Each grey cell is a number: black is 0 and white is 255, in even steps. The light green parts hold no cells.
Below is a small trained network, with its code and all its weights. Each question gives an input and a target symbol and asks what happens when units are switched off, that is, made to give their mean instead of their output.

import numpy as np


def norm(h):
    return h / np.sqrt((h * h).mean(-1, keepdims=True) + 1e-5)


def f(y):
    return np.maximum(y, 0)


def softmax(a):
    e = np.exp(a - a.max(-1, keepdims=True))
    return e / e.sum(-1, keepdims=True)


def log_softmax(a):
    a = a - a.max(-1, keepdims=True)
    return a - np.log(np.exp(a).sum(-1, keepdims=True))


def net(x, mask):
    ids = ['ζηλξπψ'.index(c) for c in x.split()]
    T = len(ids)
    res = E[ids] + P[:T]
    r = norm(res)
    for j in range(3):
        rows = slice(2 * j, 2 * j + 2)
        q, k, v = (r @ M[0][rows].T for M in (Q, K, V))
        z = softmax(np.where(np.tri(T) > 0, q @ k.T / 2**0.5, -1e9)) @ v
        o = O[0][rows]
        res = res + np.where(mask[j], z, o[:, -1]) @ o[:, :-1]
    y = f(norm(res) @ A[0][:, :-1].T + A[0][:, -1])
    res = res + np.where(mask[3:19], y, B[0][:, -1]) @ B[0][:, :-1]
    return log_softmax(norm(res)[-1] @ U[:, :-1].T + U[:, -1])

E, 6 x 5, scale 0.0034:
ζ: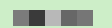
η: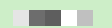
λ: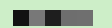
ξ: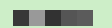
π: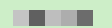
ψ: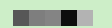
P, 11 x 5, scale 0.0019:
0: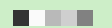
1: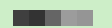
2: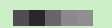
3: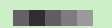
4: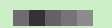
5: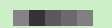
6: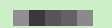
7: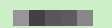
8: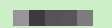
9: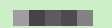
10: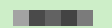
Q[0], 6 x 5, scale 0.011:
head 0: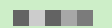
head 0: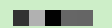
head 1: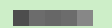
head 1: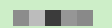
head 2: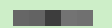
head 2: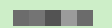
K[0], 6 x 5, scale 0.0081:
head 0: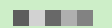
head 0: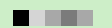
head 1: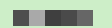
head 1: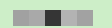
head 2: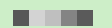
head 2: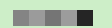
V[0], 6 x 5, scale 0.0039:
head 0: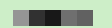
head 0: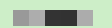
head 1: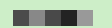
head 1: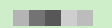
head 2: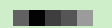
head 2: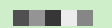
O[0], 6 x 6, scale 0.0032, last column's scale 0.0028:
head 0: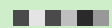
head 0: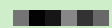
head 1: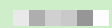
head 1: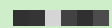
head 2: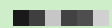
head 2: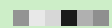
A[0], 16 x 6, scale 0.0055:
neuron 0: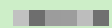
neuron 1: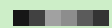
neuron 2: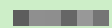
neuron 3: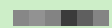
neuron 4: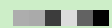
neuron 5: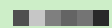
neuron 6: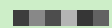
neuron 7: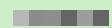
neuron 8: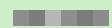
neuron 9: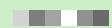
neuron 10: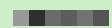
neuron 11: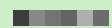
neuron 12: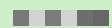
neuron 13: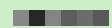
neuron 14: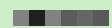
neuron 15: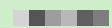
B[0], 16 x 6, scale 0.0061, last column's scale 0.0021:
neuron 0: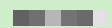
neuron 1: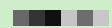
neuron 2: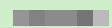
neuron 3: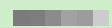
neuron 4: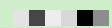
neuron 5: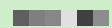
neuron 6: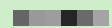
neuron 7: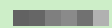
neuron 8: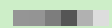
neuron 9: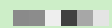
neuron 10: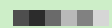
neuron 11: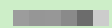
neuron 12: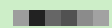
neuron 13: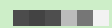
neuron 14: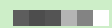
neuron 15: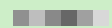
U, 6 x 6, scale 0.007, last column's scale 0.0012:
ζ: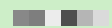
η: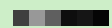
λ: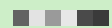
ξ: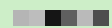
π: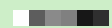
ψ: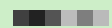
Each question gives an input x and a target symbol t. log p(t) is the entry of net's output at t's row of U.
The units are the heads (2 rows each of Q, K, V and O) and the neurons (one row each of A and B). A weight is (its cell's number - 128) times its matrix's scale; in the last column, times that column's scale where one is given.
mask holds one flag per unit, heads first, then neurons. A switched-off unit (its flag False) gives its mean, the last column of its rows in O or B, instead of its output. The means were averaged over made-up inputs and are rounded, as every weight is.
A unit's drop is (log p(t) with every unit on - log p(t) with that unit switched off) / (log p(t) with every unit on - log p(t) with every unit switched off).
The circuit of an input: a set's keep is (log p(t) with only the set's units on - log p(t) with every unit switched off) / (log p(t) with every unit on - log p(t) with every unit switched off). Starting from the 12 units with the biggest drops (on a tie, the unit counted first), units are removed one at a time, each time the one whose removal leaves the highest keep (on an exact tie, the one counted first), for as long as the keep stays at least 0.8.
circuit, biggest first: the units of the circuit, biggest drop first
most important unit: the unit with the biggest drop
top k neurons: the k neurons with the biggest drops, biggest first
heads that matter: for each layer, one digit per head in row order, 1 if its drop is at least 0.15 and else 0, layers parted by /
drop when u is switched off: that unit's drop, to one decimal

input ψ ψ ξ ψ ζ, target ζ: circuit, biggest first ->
head 1; neuron 9
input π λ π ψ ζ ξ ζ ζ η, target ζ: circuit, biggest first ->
neuron 9
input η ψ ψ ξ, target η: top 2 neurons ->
neuron 6; neuron 9
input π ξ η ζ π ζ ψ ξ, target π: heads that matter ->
001
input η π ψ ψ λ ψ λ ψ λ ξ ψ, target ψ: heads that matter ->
100
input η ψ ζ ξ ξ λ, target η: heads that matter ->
100
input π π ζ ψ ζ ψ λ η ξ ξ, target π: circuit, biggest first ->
head 2; neuron 4; head 1
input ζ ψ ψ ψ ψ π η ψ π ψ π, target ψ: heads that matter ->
011
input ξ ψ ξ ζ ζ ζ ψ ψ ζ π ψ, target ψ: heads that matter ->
001
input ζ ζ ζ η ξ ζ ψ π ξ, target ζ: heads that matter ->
100
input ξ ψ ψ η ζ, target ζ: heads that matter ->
110
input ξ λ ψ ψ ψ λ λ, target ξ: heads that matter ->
001
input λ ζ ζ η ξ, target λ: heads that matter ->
001
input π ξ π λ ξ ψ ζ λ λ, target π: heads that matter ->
011
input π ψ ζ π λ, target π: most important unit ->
head 2
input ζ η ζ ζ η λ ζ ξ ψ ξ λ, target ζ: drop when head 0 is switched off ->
0.9
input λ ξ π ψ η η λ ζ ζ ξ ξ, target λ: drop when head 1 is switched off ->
0.2
